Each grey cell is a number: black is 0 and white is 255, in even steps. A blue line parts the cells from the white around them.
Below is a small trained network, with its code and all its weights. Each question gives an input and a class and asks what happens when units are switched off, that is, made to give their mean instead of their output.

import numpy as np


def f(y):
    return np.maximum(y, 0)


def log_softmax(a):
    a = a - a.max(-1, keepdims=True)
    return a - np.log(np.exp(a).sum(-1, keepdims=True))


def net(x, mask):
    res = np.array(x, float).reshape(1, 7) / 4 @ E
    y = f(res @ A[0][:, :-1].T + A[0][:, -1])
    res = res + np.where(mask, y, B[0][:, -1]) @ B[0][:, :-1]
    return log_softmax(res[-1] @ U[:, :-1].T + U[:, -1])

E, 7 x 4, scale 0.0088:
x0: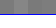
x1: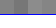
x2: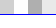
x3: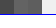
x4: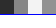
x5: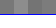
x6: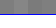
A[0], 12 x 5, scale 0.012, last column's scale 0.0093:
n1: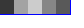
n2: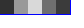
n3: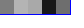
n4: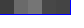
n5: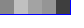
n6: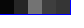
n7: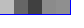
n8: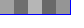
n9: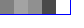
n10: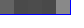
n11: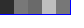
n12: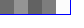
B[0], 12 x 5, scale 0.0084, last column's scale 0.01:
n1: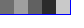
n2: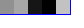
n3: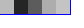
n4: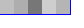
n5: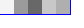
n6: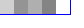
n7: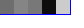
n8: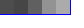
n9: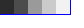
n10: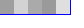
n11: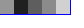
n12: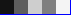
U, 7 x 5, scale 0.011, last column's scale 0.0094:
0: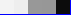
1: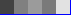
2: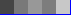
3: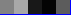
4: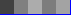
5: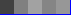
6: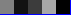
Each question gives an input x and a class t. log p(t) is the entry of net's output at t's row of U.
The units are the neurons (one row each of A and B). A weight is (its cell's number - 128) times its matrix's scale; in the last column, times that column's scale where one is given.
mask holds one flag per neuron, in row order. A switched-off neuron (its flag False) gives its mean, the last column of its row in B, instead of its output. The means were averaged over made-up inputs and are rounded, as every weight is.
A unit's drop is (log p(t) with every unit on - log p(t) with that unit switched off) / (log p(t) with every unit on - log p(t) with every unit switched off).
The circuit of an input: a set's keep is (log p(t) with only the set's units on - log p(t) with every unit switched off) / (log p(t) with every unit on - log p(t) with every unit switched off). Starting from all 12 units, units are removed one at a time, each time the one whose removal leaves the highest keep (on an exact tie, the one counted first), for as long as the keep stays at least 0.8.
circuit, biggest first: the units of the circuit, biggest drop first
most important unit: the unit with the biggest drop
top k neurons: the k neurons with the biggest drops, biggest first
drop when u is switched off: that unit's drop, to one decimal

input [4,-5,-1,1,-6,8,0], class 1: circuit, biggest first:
n2; n12
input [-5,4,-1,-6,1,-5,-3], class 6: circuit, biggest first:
n3; n8
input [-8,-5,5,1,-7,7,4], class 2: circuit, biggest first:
n12; n6
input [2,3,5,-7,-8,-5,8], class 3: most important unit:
n7
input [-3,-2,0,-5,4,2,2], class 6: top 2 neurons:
n3; n10
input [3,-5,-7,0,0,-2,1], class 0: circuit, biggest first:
n6; n10
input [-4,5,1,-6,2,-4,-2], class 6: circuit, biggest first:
n3; n10
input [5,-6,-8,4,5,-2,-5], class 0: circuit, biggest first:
n6; n4
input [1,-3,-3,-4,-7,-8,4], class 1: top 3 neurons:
n2; n9; n1
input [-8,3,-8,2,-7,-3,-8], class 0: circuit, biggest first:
n10; n6
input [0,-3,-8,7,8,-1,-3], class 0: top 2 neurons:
n6; n4
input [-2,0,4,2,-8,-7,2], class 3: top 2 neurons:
n7; n9
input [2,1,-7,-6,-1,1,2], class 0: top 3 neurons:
n10; n6; n4
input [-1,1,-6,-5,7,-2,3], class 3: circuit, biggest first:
n2
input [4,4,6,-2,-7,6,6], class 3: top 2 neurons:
n7; n6
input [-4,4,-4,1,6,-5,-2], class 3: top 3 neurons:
n2; n1; n12
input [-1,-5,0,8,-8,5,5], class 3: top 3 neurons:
n7; n9; n3
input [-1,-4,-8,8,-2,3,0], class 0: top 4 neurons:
n6; n10; n4; n9
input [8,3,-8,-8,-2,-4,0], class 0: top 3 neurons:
n10; n6; n4
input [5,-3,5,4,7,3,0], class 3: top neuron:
n2
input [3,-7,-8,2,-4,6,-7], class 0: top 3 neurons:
n6; n10; n4
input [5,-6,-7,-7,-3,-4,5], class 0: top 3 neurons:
n10; n6; n4
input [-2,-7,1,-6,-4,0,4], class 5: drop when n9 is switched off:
0.2
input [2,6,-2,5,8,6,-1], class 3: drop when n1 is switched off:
0.2
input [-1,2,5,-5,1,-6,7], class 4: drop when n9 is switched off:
0.3
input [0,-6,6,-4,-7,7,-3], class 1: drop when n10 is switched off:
0.1
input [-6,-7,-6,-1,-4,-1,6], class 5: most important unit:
n5
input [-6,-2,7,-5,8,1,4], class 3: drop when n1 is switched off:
0.4
